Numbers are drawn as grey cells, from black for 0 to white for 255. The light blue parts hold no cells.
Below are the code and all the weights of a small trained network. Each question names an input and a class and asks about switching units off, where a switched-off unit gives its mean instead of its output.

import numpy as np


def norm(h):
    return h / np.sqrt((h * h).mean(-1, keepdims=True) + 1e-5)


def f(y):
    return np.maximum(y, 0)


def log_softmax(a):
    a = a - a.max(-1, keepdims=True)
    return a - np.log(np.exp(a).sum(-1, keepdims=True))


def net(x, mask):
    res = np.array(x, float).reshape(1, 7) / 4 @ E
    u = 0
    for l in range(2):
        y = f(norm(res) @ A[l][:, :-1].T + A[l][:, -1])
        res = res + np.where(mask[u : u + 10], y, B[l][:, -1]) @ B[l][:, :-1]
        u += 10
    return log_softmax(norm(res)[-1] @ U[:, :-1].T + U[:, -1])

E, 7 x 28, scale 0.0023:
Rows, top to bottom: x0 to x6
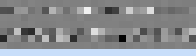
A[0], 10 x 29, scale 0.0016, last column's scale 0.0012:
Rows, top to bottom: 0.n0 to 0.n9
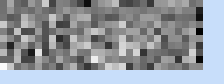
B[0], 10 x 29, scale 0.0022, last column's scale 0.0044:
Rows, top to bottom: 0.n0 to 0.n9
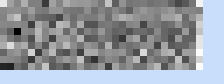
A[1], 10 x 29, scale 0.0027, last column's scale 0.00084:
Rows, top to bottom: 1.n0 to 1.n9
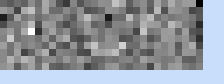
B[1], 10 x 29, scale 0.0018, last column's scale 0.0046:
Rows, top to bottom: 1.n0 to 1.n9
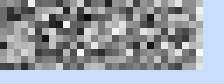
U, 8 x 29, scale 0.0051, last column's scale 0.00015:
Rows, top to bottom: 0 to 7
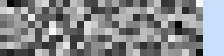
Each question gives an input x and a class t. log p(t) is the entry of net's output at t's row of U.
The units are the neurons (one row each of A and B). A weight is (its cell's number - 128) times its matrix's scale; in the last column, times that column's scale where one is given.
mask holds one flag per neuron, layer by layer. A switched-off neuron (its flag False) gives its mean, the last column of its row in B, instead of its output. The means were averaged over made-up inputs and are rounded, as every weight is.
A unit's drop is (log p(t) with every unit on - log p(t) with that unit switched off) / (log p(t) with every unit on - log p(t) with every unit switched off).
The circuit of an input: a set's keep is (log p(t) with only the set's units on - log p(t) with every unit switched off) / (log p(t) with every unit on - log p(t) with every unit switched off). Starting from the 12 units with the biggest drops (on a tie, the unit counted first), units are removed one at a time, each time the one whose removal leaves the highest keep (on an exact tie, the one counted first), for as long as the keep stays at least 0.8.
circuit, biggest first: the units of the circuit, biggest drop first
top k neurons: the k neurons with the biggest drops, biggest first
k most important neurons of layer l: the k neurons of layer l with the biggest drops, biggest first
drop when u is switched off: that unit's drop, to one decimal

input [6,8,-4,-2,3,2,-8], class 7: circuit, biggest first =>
1.n2
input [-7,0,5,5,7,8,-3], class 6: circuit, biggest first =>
0.n9, 1.n5
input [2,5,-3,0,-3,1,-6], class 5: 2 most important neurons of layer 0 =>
0.n0, 0.n8
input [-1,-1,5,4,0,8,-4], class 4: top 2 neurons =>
1.n4, 0.n5
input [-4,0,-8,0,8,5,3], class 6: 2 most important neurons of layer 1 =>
1.n7, 1.n1
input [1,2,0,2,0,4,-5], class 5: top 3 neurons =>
0.n5, 0.n3, 0.n8
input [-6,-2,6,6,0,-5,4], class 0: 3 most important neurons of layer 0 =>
0.n5, 0.n3, 0.n2
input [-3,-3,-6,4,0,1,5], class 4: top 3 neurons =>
0.n0, 0.n5, 0.n8
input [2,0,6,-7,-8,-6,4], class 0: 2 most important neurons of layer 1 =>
1.n7, 1.n1
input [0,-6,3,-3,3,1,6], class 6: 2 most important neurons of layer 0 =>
0.n0, 0.n8
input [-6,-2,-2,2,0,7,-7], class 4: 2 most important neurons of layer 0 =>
0.n5, 0.n3
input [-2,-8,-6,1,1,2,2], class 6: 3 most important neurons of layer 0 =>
0.n7, 0.n0, 0.n4
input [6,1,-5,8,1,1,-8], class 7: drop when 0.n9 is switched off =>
0.1
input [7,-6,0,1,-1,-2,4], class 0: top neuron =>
0.n9
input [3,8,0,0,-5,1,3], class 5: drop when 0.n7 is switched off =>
-0.1
